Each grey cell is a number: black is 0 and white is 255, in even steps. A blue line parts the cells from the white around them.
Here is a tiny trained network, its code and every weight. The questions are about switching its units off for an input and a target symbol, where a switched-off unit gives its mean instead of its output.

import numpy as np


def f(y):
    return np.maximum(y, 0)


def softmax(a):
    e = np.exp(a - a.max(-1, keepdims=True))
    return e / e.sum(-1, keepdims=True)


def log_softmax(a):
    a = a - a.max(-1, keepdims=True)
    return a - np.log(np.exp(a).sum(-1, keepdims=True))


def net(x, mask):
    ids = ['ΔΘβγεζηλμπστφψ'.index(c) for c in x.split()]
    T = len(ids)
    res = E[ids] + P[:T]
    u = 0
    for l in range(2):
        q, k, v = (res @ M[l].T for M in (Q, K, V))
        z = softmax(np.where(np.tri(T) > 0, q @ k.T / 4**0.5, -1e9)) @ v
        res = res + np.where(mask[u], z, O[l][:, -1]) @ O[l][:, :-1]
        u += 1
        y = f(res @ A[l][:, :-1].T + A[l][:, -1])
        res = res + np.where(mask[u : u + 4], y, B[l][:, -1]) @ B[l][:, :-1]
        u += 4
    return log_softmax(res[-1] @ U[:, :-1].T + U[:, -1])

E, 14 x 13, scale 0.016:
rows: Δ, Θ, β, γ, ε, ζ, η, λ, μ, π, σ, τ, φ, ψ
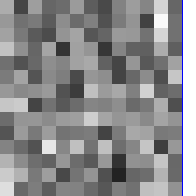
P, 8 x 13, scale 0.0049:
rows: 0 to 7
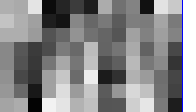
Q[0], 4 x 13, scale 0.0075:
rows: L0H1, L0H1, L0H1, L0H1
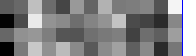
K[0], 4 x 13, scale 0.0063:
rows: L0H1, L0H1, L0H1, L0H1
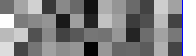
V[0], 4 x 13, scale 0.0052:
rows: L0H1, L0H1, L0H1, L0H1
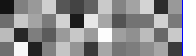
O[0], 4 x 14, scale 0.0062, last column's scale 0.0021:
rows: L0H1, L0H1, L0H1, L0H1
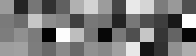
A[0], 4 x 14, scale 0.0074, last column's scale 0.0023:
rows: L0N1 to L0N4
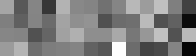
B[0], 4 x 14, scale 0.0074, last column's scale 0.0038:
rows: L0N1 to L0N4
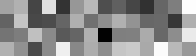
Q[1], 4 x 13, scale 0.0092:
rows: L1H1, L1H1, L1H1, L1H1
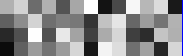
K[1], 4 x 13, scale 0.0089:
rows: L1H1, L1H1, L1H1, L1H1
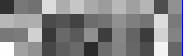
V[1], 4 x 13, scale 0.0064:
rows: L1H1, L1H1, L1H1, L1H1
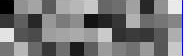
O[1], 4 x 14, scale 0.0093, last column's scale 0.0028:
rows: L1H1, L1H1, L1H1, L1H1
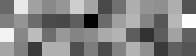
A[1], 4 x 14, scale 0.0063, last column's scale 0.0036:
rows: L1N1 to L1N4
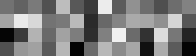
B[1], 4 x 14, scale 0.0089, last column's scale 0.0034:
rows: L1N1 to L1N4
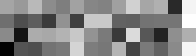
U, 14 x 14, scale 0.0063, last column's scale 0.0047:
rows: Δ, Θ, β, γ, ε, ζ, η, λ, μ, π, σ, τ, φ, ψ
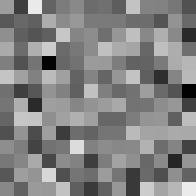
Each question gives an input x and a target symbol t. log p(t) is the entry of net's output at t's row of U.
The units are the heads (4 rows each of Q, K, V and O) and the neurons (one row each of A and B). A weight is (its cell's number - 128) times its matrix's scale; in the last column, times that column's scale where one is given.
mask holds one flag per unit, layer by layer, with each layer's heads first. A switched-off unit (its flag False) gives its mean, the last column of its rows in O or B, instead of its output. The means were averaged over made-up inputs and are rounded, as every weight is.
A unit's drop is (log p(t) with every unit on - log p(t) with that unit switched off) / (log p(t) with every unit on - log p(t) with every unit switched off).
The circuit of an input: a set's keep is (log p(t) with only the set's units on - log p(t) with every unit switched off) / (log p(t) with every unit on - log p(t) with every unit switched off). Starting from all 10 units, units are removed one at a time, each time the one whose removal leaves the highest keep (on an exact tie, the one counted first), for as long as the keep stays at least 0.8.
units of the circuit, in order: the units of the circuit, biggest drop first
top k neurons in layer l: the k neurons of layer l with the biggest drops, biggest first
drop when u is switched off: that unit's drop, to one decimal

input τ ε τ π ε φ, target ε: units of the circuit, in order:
(L1H1; L1N2)
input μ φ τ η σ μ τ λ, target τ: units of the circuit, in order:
(L0H1; L1H1)
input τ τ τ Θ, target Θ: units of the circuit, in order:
(L1N4; L0H1; L1N3)
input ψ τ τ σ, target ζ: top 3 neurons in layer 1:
(L1N4; L1N1; L1N2)
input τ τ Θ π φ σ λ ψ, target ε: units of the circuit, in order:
(L1H1)
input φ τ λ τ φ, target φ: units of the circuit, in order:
(L0H1; L1N4)
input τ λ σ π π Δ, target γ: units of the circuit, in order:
(L1H1; L0H1)
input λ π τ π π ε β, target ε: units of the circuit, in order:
(L1H1; L1N2)
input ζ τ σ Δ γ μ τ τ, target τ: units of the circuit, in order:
(L0H1; L1H1; L1N1)
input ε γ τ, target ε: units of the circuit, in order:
(L1N2; L1H1)
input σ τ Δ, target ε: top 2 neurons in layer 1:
(L1N2; L1N1)
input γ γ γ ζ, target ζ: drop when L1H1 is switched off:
1.1
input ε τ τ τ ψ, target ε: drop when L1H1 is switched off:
1.6
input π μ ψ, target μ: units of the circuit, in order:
(L1H1)
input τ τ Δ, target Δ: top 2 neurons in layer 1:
(L1N3; L1N4)
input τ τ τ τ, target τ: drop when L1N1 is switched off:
0.5
